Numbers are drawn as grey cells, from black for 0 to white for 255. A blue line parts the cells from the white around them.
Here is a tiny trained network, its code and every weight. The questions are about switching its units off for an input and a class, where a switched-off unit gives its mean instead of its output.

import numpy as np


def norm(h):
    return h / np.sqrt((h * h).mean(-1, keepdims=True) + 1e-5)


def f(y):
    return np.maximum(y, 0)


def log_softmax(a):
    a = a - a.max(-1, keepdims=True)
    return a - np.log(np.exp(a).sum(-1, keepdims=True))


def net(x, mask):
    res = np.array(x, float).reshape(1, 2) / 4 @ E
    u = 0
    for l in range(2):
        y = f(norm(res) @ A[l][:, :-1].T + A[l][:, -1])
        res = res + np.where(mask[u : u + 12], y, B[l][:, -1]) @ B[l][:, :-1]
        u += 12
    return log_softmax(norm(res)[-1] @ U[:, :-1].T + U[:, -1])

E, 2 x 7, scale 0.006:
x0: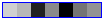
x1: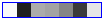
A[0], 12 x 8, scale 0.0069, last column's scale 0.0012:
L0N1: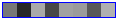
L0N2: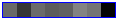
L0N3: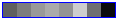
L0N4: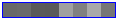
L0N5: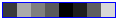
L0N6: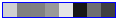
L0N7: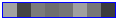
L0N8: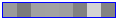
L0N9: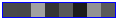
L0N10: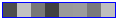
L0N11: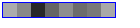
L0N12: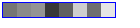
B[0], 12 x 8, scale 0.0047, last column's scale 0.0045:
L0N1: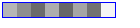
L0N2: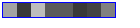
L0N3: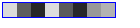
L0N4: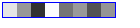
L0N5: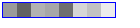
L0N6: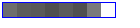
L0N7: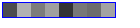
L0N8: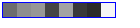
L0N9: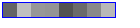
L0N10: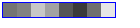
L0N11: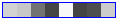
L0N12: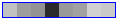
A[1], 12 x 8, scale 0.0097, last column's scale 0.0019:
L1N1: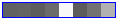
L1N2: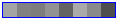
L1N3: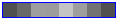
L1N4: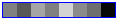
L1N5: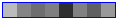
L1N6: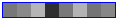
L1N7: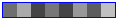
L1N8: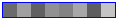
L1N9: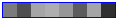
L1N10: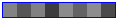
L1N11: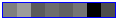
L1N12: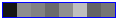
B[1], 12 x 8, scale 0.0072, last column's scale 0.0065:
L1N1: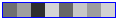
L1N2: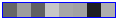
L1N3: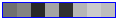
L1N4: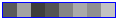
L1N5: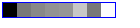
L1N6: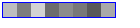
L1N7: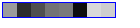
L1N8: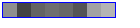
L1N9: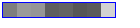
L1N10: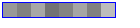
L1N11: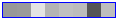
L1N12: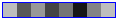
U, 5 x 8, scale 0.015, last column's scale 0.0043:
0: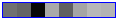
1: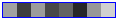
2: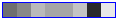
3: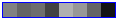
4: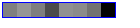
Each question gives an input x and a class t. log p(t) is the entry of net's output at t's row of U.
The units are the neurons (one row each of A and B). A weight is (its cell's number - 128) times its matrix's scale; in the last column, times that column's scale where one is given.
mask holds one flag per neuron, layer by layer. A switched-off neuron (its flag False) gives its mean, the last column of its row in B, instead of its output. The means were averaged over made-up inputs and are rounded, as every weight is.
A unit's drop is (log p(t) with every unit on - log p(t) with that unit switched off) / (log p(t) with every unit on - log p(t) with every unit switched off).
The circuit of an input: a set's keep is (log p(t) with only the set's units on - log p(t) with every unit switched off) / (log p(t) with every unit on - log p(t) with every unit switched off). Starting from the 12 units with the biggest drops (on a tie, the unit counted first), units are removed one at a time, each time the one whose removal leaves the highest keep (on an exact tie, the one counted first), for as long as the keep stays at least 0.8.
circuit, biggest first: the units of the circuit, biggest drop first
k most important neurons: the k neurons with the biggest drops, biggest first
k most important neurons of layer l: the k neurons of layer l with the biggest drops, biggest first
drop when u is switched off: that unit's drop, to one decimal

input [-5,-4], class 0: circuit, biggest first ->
[L1N3]
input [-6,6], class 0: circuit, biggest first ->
[L1N1 L1N4]
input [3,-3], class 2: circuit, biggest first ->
[L1N2 L1N3 L0N5]
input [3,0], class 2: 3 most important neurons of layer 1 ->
[L1N2 L1N3 L1N1]
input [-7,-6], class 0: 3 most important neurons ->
[L1N3 L1N1 L0N3]
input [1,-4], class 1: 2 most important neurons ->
[L1N7 L0N1]
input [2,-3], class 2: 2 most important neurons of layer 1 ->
[L1N2 L1N6]
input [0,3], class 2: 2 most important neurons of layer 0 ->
[L0N8 L0N5]
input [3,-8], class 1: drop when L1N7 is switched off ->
0.3
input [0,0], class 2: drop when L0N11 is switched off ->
0.4
